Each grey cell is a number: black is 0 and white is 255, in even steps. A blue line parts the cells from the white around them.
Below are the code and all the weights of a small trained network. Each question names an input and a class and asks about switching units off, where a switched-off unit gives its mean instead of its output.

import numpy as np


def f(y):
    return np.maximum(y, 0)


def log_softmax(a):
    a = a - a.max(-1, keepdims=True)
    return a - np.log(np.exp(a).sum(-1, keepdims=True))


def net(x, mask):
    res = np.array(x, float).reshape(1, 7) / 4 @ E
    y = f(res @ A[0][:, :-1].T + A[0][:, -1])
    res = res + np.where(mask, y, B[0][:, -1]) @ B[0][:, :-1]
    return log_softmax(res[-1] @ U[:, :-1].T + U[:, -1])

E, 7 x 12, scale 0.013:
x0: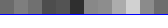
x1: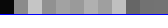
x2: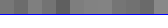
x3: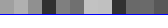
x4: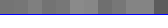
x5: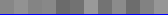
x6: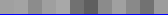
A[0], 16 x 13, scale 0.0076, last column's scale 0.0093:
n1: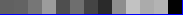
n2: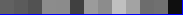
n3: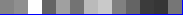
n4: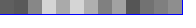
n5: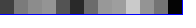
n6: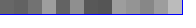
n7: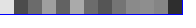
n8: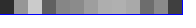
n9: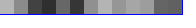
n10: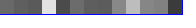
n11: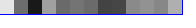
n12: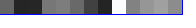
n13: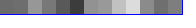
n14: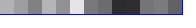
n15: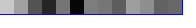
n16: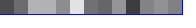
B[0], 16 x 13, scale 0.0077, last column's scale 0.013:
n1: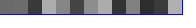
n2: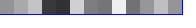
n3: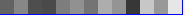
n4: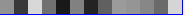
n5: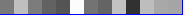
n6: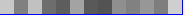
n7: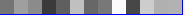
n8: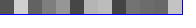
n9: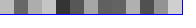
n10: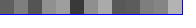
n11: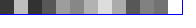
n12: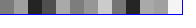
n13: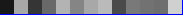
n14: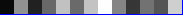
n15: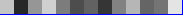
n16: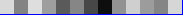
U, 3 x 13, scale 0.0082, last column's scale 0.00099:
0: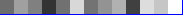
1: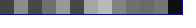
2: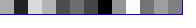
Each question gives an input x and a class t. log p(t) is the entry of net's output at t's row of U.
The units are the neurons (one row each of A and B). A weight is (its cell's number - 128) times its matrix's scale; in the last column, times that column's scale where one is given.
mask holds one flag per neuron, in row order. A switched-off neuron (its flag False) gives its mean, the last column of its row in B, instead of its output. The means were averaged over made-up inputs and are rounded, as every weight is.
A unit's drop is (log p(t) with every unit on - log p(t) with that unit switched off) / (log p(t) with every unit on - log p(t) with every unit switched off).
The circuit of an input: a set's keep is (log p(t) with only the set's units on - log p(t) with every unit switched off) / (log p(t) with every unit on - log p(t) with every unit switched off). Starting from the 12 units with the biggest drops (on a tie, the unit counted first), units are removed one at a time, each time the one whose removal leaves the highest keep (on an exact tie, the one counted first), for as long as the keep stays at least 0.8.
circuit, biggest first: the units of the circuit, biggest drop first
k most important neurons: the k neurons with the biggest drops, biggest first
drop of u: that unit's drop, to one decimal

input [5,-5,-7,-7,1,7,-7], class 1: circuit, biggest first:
(n1)
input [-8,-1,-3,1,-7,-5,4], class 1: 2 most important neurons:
(n14 n6)
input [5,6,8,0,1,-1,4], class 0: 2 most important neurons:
(n5 n2)
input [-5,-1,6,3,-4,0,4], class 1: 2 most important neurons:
(n14 n7)
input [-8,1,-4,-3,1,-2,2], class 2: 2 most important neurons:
(n16 n4)
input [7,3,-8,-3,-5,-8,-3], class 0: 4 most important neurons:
(n5 n2 n14 n15)
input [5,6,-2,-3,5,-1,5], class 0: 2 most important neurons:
(n5 n2)
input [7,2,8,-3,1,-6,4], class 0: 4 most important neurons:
(n5 n2 n14 n6)
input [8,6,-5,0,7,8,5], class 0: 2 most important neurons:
(n5 n2)
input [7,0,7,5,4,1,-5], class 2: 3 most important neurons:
(n15 n9 n11)
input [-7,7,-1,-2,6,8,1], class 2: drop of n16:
0.4
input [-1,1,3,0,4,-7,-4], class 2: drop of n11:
0.3
